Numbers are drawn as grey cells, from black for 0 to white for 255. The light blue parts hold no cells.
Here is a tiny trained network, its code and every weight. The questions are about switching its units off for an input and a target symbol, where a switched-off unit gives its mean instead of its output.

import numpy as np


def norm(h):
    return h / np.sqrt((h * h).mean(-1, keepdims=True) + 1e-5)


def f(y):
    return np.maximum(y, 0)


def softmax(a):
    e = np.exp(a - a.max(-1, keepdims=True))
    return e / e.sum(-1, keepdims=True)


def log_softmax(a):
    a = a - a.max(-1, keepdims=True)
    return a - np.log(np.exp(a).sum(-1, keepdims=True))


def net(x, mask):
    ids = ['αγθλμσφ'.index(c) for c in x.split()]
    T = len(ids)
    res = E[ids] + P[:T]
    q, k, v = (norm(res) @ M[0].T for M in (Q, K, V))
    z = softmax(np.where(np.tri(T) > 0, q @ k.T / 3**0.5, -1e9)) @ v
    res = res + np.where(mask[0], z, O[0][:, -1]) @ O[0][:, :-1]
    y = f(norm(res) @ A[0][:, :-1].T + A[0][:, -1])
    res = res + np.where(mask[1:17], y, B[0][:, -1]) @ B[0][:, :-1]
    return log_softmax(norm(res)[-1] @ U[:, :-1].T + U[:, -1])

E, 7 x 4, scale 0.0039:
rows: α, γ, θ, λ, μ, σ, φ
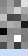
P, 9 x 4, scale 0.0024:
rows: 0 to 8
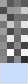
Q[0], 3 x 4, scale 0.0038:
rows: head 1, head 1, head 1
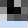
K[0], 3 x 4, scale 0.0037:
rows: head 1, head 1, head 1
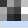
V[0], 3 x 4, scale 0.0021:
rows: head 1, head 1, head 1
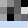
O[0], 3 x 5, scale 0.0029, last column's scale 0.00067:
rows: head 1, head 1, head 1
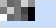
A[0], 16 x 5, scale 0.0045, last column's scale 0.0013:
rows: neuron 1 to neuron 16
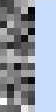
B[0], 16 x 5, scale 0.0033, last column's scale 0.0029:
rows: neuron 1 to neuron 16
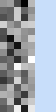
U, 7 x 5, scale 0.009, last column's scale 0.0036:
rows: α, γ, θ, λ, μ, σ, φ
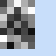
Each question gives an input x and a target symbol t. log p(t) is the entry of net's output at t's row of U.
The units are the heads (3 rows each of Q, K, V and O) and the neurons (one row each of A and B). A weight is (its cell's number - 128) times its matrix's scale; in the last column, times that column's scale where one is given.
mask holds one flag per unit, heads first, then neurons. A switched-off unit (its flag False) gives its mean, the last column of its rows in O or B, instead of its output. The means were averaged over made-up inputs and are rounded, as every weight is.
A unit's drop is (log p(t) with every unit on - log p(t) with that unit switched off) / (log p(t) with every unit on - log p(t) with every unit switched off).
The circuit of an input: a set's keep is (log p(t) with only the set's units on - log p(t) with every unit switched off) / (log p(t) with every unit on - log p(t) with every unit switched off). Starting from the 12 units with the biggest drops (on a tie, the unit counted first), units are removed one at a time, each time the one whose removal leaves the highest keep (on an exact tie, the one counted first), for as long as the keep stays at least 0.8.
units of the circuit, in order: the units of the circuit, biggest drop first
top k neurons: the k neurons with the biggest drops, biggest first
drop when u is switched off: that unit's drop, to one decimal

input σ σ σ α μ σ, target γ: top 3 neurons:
neuron 16; neuron 9; neuron 6
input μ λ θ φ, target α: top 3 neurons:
neuron 16; neuron 10; neuron 15
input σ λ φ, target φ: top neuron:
neuron 10
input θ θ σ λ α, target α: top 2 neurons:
neuron 16; neuron 5
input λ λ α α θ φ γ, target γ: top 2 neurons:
neuron 15; neuron 16
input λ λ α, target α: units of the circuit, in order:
neuron 16; neuron 5
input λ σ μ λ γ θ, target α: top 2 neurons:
neuron 16; neuron 5
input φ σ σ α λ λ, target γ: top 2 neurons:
neuron 16; neuron 9
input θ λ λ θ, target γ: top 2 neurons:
neuron 15; neuron 6
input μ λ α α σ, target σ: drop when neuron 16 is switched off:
0.3
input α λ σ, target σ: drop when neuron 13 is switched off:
0.0
